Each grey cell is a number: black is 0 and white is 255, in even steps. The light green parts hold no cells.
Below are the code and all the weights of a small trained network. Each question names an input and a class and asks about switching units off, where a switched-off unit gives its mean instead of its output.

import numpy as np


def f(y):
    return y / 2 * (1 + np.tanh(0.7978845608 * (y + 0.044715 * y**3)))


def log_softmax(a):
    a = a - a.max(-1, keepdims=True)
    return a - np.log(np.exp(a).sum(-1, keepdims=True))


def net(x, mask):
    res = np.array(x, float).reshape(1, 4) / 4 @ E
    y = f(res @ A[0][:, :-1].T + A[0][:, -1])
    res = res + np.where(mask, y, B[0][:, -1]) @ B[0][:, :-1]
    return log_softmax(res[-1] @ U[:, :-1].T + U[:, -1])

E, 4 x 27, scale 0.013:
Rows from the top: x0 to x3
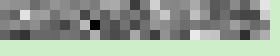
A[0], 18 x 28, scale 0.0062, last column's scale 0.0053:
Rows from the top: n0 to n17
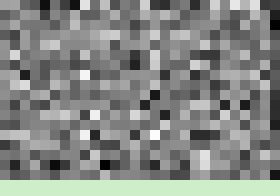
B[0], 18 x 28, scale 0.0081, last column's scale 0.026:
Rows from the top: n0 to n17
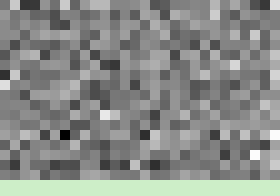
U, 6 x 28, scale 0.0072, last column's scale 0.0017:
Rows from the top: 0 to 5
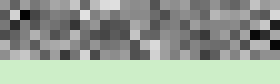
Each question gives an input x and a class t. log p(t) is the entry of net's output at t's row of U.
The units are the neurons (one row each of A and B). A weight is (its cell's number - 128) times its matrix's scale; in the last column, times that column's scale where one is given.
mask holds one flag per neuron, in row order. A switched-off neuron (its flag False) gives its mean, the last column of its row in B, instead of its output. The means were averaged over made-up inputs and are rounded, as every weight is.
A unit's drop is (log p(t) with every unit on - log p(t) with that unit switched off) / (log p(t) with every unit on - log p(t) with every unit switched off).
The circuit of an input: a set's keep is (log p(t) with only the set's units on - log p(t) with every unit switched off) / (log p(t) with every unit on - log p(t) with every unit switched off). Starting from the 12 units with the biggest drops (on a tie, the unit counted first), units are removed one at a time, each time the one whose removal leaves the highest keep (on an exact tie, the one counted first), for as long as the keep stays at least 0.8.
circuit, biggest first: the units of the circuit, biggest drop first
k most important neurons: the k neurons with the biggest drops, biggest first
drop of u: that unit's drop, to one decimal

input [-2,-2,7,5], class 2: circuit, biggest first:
(n16)
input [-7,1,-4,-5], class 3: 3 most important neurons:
(n13 n0 n14)
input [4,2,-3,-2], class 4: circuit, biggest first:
(n13 n3)
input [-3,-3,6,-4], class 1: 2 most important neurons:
(n0 n7)
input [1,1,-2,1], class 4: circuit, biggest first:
(n13 n0)
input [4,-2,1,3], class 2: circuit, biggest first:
(n13 n0)
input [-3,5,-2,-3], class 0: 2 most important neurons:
(n13 n16)
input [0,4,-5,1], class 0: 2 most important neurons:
(n11 n16)
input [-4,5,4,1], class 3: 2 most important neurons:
(n15 n14)
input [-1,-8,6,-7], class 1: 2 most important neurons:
(n0 n7)
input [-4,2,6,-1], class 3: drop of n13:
0.2
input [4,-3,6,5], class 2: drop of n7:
0.1
